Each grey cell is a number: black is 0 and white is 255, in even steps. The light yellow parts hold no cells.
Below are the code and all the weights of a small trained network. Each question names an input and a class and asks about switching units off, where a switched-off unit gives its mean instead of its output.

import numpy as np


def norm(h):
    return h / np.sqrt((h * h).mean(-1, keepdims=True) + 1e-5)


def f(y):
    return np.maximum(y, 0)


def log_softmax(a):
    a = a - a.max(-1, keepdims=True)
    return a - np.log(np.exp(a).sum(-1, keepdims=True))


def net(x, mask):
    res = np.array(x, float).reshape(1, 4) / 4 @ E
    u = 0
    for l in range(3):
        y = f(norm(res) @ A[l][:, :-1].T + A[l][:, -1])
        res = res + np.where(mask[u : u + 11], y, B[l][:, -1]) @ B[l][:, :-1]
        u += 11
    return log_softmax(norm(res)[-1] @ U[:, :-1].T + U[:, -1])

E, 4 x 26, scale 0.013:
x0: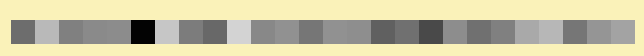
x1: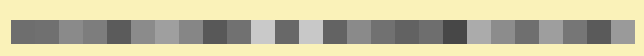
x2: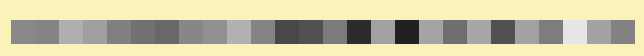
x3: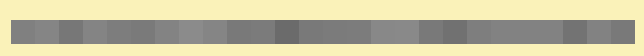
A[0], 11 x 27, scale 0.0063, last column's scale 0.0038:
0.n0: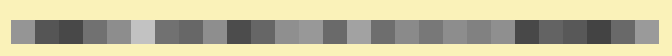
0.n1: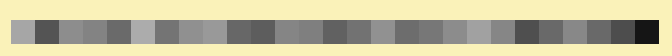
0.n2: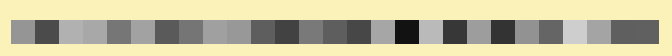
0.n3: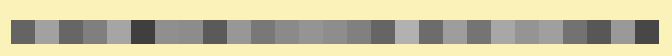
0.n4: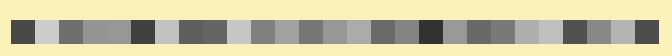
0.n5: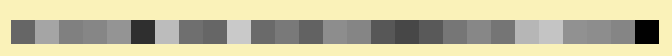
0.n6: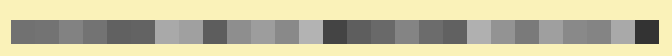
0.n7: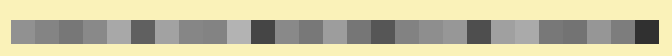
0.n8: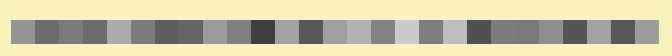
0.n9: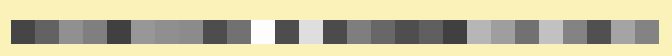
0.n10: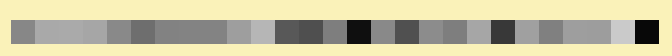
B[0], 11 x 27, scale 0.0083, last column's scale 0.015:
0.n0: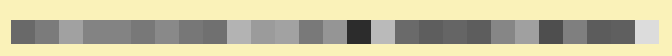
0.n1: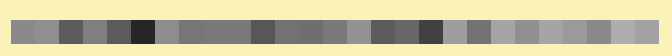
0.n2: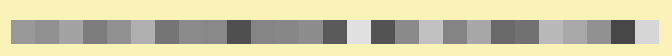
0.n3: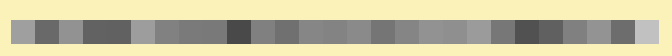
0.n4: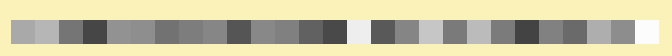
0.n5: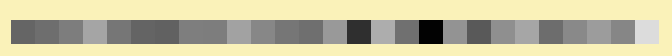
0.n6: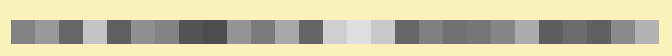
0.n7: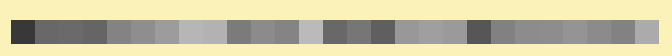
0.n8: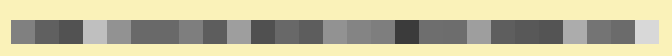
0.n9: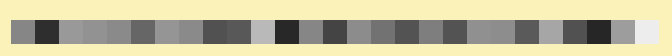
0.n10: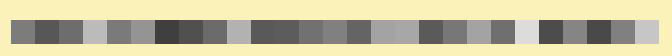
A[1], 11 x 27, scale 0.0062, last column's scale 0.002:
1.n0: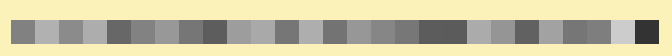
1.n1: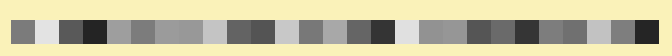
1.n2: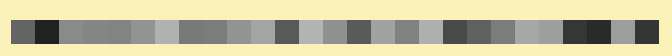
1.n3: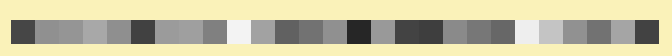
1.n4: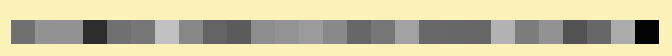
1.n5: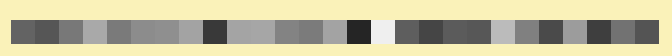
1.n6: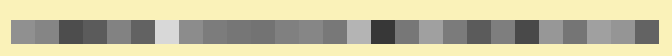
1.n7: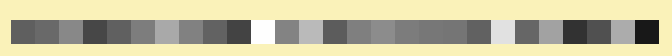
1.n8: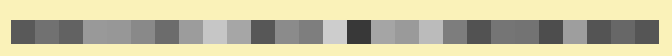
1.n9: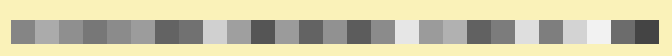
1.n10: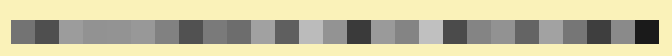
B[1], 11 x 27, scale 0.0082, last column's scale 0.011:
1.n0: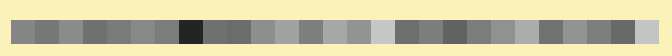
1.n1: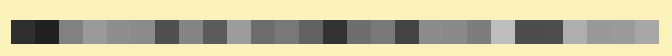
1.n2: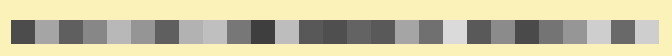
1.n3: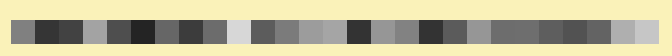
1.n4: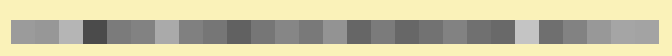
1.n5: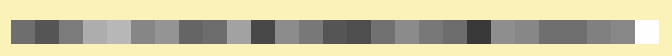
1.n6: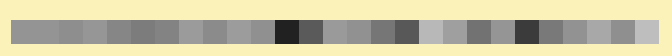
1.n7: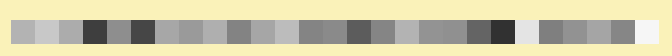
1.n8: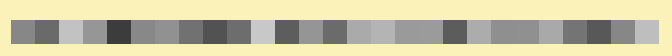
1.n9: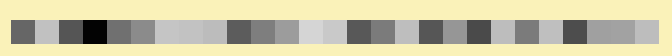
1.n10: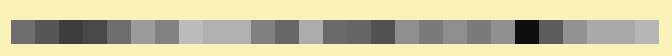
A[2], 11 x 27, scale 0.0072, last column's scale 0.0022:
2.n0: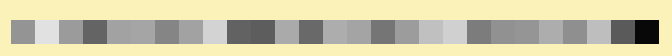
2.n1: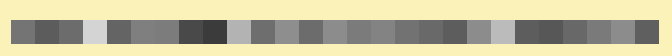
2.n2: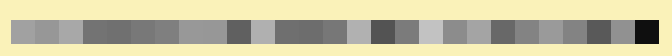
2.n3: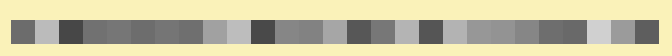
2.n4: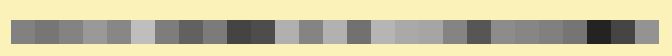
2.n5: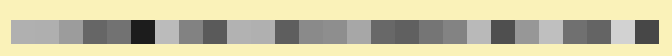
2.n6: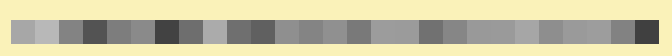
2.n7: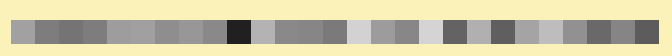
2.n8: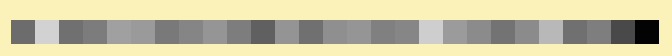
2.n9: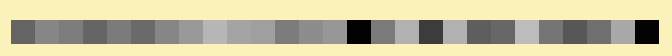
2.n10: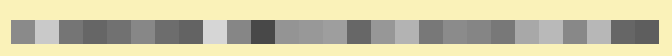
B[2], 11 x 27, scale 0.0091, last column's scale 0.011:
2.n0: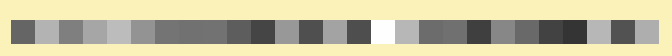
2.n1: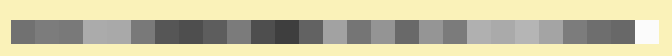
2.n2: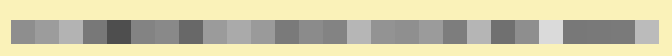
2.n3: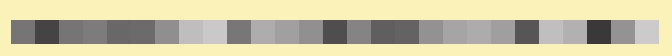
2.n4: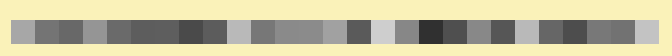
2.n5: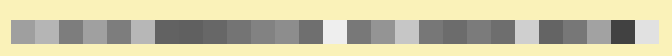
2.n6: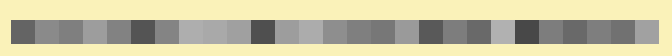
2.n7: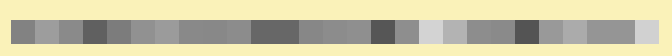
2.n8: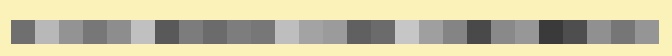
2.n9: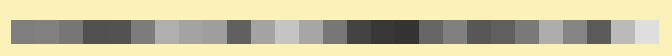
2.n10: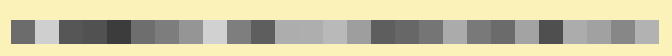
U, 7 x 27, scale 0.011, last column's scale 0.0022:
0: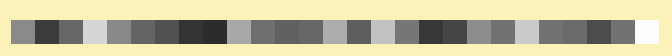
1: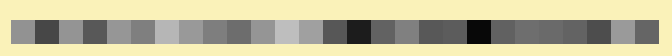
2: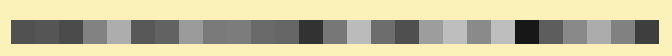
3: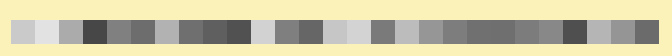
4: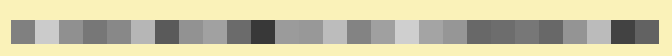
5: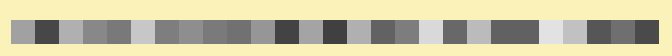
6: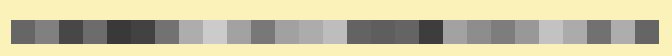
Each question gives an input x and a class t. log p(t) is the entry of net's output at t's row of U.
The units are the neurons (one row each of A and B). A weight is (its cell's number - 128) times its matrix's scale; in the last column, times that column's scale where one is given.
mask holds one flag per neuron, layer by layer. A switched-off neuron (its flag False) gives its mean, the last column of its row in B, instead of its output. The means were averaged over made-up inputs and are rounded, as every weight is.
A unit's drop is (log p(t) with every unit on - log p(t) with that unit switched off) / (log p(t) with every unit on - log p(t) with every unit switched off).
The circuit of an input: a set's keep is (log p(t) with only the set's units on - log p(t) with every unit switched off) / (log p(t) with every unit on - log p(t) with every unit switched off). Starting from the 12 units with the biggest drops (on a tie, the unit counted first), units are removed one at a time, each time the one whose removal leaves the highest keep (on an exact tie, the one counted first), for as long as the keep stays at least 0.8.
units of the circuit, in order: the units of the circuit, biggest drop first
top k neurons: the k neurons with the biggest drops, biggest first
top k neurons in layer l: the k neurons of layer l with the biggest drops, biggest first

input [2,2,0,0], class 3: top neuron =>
(0.n4)
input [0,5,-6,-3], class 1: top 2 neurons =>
(0.n0 0.n2)
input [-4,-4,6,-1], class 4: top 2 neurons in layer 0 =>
(0.n2 0.n9)
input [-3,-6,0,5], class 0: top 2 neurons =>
(0.n8 0.n4)
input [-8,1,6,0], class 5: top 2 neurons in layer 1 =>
(1.n7 1.n2)
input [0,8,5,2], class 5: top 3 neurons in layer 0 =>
(0.n2 0.n0 0.n9)
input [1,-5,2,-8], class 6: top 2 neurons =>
(0.n9 1.n9)
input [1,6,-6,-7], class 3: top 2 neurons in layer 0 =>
(0.n5 0.n10)
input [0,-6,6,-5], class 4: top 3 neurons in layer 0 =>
(0.n2 0.n0 0.n5)
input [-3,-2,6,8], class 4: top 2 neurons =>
(0.n2 0.n9)
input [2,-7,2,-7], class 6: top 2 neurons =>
(0.n9 1.n9)
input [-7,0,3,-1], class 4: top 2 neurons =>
(0.n9 0.n2)
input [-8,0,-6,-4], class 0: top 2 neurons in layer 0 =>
(0.n9 0.n8)
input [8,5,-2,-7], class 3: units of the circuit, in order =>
(0.n4)
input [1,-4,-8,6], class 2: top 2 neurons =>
(0.n10 0.n5)
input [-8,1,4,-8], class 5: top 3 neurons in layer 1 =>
(1.n7 1.n2 1.n9)
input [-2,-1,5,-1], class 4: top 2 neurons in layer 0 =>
(0.n2 0.n9)
